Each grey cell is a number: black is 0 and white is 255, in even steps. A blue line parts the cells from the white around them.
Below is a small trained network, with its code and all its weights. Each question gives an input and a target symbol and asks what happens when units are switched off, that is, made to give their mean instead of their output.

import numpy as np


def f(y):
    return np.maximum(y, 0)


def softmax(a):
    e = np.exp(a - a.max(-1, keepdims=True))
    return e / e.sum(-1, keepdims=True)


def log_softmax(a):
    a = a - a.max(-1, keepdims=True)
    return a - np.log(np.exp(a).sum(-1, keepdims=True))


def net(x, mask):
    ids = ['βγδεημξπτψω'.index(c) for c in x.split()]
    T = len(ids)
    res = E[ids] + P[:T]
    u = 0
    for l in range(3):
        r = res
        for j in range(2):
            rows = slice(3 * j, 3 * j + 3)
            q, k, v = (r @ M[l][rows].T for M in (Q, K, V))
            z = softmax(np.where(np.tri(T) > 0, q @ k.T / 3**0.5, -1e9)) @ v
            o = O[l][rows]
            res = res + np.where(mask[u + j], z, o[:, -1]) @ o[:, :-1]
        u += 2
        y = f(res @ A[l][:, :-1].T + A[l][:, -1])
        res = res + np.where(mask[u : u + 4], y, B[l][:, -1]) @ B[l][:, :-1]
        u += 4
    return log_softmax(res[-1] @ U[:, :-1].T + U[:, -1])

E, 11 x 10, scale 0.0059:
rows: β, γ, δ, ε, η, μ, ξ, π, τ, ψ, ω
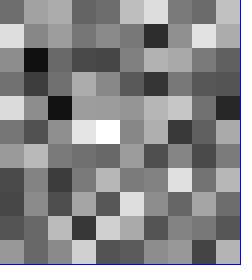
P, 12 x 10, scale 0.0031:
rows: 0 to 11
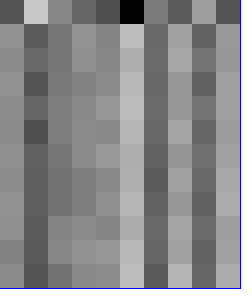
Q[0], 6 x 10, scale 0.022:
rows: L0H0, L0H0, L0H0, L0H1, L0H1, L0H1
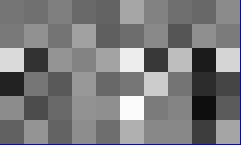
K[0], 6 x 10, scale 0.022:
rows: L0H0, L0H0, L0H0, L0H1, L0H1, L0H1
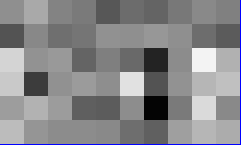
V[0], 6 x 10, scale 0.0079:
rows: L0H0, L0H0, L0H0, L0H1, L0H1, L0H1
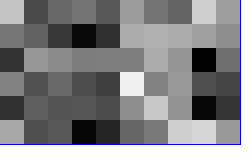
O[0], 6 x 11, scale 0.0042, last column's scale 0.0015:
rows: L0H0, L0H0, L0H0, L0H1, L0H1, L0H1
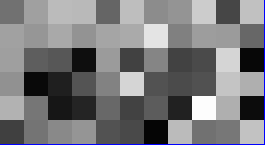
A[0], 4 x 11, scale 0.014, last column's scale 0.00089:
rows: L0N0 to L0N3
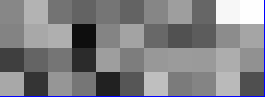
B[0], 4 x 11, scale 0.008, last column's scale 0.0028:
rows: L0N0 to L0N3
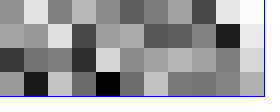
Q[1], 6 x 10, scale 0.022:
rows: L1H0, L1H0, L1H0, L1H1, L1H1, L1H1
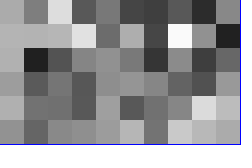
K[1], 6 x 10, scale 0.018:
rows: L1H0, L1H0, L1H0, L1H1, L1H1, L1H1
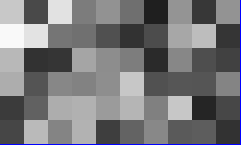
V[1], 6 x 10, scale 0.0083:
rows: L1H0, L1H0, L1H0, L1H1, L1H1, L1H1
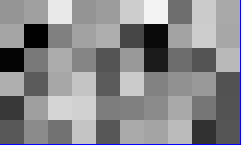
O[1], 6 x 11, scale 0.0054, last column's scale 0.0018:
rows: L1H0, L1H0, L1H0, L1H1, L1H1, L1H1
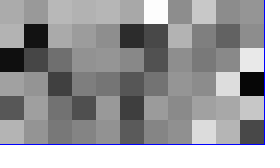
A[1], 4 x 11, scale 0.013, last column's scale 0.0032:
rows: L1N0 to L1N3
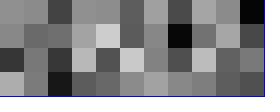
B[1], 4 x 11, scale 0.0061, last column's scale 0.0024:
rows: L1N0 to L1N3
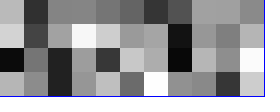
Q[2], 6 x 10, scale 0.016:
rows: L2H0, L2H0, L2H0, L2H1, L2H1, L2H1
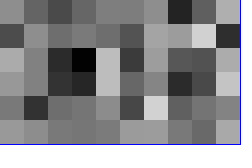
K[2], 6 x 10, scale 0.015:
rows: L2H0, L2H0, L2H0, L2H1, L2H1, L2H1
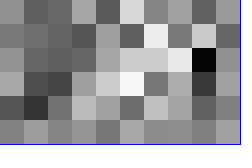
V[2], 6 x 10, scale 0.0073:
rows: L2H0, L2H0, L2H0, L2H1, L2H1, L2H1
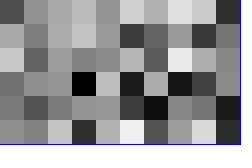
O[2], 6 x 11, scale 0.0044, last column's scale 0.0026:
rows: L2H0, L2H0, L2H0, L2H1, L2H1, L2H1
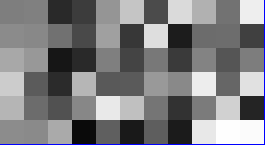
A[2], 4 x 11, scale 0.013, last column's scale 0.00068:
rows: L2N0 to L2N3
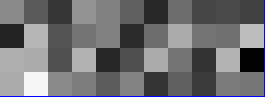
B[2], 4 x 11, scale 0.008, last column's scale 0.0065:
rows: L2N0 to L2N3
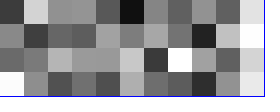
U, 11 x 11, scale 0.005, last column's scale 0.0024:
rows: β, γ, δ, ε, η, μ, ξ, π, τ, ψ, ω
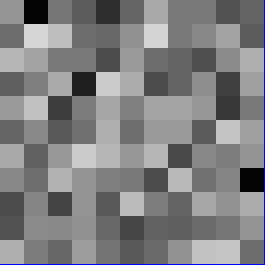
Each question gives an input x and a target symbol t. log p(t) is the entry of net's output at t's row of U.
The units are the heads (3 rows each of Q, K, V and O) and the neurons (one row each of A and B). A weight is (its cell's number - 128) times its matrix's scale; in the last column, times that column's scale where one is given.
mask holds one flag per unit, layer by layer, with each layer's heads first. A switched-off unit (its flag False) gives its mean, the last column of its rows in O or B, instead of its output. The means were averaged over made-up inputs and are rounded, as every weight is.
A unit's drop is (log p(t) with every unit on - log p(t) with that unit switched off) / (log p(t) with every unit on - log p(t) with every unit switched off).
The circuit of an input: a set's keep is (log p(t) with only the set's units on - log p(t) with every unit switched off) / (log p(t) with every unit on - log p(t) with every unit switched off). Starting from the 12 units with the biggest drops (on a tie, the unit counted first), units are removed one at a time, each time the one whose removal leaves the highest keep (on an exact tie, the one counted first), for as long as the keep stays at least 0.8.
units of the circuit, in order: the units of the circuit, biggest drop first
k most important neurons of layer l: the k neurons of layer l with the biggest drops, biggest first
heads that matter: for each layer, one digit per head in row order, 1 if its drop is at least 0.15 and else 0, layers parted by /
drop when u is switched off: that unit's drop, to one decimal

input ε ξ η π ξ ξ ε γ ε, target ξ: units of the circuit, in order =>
[L1H0 L0H0 L2H1 L2H0]
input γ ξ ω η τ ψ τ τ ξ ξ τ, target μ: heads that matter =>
11 / 01 / 00
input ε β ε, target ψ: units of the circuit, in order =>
[L2N0 L1H0 L0H0]
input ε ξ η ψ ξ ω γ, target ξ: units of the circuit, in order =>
[L1H0 L0H0 L2H1 L2H0]
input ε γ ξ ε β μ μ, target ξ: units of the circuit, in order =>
[L1H0 L2H1 L0H0 L2H0]
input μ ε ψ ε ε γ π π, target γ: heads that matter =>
11 / 10 / 01
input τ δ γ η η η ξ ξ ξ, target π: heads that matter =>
11 / 10 / 10
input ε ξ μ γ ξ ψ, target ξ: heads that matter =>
10 / 10 / 11
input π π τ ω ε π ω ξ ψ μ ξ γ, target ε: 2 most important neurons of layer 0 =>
[L0N0 L0N2]
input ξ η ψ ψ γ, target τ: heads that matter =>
10 / 10 / 00
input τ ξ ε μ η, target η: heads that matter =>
00 / 10 / 00
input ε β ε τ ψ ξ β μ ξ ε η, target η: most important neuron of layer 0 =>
[L0N1]
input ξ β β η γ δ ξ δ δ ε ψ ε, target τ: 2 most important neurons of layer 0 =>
[L0N1 L0N0]
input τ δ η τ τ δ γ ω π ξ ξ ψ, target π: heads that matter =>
10 / 10 / 10
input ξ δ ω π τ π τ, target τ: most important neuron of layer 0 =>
[L0N0]
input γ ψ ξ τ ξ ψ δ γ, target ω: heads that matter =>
01 / 01 / 00
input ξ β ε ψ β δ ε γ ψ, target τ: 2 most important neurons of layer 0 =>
[L0N1 L0N0]
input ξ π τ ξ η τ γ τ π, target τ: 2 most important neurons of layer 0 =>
[L0N1 L0N0]
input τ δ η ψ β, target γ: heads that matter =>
10 / 10 / 01
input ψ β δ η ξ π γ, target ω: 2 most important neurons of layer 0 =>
[L0N1 L0N2]
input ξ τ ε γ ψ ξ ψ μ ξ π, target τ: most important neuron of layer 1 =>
[L1N2]
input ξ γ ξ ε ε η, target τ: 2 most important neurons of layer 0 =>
[L0N1 L0N0]
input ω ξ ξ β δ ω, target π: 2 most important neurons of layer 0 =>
[L0N3 L0N0]
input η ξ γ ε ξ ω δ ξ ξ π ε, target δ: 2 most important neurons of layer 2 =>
[L2N3 L2N2]
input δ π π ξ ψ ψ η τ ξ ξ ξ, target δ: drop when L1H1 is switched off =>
0.1
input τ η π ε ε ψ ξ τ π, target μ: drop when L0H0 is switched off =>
0.1
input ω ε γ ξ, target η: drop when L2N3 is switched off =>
0.0
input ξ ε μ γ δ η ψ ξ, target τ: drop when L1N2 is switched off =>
0.6
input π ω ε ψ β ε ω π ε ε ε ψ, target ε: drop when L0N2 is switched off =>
0.3
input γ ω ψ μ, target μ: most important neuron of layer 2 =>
[L2N1]
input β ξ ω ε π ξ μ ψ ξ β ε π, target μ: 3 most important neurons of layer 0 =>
[L0N2 L0N0 L0N1]
